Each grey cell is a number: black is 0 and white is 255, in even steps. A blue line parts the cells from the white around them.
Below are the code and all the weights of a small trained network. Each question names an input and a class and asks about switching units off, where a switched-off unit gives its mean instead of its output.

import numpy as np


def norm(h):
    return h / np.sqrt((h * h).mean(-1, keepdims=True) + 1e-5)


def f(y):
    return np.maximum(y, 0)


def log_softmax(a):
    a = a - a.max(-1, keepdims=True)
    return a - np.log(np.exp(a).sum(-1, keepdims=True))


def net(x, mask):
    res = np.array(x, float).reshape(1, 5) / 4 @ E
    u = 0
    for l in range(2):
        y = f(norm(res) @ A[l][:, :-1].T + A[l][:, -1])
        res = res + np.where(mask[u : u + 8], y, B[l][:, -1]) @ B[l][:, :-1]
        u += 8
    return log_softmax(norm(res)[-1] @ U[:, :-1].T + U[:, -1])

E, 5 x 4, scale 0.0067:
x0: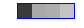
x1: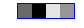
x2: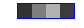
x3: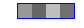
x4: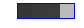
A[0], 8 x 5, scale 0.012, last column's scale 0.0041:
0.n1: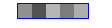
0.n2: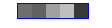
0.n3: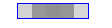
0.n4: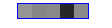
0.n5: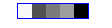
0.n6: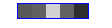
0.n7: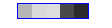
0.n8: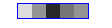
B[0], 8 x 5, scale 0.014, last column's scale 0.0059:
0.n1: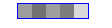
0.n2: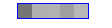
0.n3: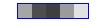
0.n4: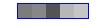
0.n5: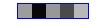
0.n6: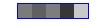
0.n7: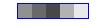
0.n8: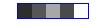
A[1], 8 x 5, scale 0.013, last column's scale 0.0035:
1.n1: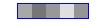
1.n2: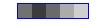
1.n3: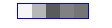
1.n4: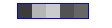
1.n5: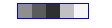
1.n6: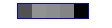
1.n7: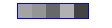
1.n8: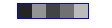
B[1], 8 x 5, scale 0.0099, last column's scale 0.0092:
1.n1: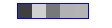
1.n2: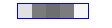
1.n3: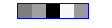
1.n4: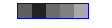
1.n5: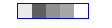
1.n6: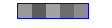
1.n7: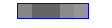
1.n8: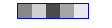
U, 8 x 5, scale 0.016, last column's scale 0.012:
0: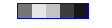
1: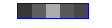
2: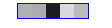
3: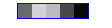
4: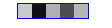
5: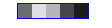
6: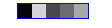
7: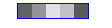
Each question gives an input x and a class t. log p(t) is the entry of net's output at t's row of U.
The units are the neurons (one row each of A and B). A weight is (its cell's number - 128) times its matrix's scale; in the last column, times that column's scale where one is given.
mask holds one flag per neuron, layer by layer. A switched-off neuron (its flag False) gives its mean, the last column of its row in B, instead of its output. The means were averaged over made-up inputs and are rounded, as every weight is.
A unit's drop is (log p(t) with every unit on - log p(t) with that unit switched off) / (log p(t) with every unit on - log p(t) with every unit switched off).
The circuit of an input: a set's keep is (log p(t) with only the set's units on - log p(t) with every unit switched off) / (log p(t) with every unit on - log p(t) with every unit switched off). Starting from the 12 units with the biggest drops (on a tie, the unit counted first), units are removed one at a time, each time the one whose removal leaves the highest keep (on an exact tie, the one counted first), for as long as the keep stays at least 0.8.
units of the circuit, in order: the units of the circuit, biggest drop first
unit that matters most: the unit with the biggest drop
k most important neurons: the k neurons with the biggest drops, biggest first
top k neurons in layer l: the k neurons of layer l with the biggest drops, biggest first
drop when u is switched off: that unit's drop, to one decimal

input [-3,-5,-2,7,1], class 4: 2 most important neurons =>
0.n8, 0.n5
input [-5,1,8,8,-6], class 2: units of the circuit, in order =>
0.n8, 0.n4
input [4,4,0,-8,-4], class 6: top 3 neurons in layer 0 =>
0.n2, 0.n5, 0.n8
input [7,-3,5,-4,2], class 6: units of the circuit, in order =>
0.n7, 1.n5
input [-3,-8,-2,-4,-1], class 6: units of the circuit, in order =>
0.n8, 1.n5
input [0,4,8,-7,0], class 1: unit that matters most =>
1.n5
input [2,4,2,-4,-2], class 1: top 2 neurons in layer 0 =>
0.n3, 0.n7
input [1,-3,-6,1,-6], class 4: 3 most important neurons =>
0.n8, 0.n5, 1.n8
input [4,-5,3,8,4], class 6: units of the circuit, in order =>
0.n3, 1.n5
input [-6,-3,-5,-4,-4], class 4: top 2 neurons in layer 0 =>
0.n8, 0.n5
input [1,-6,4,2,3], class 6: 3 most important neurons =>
0.n3, 0.n7, 1.n5
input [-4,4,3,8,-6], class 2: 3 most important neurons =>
0.n8, 0.n7, 0.n4
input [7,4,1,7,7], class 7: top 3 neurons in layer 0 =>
0.n2, 0.n8, 0.n5
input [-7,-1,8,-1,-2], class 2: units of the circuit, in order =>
0.n4
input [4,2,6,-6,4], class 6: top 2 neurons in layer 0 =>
0.n3, 0.n7
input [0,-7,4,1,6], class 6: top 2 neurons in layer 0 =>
0.n3, 0.n7
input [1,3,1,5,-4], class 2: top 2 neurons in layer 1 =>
1.n3, 1.n1
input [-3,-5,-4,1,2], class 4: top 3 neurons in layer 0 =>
0.n8, 0.n3, 0.n5
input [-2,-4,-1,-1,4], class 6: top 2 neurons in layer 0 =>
0.n8, 0.n7
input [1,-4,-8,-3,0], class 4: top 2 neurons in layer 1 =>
1.n1, 1.n3
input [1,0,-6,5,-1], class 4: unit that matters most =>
0.n5
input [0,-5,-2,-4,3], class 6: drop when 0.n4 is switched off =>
0.2
